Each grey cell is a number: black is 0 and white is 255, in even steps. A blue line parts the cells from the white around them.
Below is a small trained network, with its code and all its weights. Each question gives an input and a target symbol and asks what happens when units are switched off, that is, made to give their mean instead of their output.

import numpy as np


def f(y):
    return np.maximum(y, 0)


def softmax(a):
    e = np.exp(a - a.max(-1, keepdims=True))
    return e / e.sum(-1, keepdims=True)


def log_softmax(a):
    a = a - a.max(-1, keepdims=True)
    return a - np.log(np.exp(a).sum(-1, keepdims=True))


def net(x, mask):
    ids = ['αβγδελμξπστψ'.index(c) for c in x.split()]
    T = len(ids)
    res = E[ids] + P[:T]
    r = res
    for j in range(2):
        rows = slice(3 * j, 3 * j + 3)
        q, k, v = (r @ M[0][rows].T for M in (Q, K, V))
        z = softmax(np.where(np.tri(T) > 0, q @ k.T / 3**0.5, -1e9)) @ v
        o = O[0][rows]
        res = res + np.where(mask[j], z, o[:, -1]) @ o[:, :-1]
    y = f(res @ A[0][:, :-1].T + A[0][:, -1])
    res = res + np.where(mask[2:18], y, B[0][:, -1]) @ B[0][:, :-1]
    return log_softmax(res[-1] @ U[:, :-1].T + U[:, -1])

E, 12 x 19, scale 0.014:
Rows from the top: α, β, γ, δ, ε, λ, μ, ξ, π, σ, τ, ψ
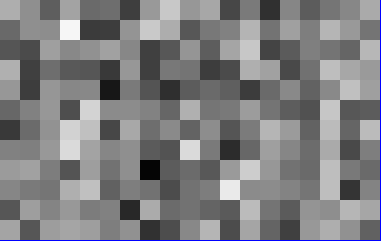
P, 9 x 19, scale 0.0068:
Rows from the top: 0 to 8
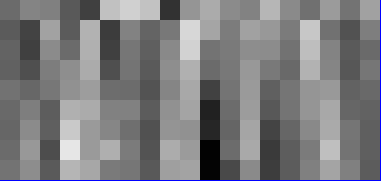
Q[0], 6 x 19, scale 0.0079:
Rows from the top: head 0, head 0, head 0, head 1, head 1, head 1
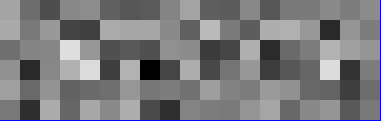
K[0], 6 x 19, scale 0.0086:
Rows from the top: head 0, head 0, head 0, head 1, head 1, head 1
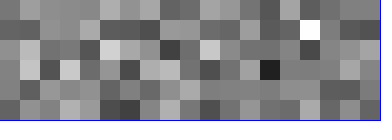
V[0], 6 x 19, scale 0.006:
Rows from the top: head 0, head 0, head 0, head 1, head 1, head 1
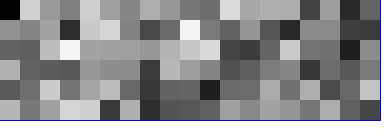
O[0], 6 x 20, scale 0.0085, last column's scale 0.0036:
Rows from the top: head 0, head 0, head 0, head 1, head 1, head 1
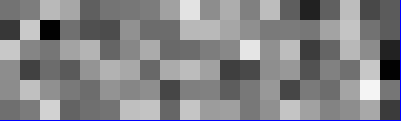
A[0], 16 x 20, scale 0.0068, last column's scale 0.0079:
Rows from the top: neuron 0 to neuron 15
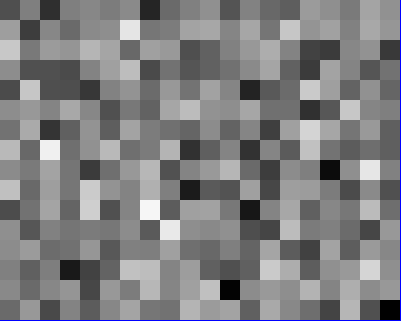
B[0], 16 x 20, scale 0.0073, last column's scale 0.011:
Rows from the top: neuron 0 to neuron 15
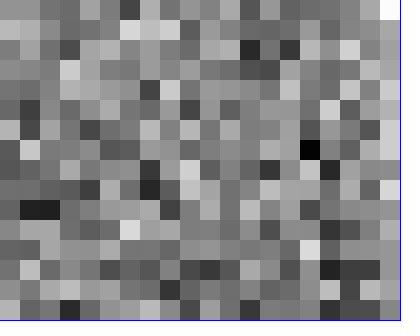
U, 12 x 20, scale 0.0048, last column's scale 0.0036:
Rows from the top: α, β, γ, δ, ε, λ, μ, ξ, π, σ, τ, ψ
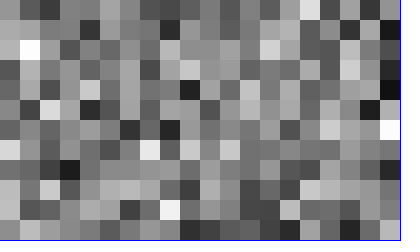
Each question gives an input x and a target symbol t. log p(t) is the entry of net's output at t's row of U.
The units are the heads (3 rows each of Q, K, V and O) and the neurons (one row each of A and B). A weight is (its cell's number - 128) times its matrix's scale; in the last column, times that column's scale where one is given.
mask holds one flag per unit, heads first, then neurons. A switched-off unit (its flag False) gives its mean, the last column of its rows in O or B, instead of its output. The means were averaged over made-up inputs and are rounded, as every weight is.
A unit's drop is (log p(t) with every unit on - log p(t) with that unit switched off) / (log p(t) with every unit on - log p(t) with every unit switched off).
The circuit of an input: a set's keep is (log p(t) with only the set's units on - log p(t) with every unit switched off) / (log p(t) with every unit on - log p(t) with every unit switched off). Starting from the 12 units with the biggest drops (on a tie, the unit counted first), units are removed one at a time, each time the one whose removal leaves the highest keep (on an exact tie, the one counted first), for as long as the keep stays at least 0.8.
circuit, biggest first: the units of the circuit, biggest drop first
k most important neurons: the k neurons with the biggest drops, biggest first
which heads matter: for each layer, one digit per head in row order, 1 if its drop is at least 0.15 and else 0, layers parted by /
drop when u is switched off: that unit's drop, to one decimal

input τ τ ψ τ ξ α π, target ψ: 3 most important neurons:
neuron 11; neuron 4; neuron 9
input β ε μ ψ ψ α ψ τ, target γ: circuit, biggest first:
head 0; neuron 7; neuron 9
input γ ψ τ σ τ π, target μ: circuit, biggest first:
head 0; head 1; neuron 11; neuron 1
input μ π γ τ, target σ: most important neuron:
neuron 2
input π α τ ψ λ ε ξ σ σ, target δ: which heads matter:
10
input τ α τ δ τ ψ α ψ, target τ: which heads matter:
01
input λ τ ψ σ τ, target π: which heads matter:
10
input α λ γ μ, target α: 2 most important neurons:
neuron 9; neuron 7
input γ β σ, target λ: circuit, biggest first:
head 1; neuron 0
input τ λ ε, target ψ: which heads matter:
11
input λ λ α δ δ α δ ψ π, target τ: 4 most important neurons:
neuron 3; neuron 5; neuron 15; neuron 9
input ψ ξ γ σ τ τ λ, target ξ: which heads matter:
10
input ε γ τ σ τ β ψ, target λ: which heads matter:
01
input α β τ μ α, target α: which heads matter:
10
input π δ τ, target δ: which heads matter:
10
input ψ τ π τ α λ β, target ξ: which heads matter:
10
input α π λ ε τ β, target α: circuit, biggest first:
head 0; neuron 9; neuron 7
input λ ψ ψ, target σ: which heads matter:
01
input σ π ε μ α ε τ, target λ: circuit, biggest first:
head 0; neuron 0
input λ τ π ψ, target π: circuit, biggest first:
head 0; neuron 15; neuron 5
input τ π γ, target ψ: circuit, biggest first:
neuron 9; head 1
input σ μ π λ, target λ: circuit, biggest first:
head 0
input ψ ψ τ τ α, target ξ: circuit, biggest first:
head 0; neuron 6
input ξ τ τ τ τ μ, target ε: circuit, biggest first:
head 0
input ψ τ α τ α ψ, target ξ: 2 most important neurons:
neuron 6; neuron 0
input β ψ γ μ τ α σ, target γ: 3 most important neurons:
neuron 7; neuron 9; neuron 2
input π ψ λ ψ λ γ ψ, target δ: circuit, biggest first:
head 0
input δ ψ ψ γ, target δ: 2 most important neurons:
neuron 8; neuron 4
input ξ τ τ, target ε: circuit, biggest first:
head 0; neuron 5
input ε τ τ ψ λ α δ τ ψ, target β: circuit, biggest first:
head 0; neuron 7; neuron 9
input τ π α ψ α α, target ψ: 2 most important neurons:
neuron 11; neuron 9
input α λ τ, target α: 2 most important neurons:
neuron 9; neuron 7
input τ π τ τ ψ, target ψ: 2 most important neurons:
neuron 9; neuron 4
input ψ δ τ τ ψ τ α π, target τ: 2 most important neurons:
neuron 3; neuron 9
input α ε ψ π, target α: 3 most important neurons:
neuron 9; neuron 7; neuron 12
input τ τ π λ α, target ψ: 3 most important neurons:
neuron 9; neuron 11; neuron 6
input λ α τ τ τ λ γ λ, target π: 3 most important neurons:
neuron 15; neuron 5; neuron 14
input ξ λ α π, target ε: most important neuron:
neuron 6
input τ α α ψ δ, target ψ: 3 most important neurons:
neuron 11; neuron 4; neuron 9
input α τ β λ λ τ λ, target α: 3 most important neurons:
neuron 9; neuron 7; neuron 0
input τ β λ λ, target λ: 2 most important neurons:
neuron 0; neuron 2
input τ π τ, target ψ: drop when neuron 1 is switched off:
-0.2
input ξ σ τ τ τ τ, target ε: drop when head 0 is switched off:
1.4
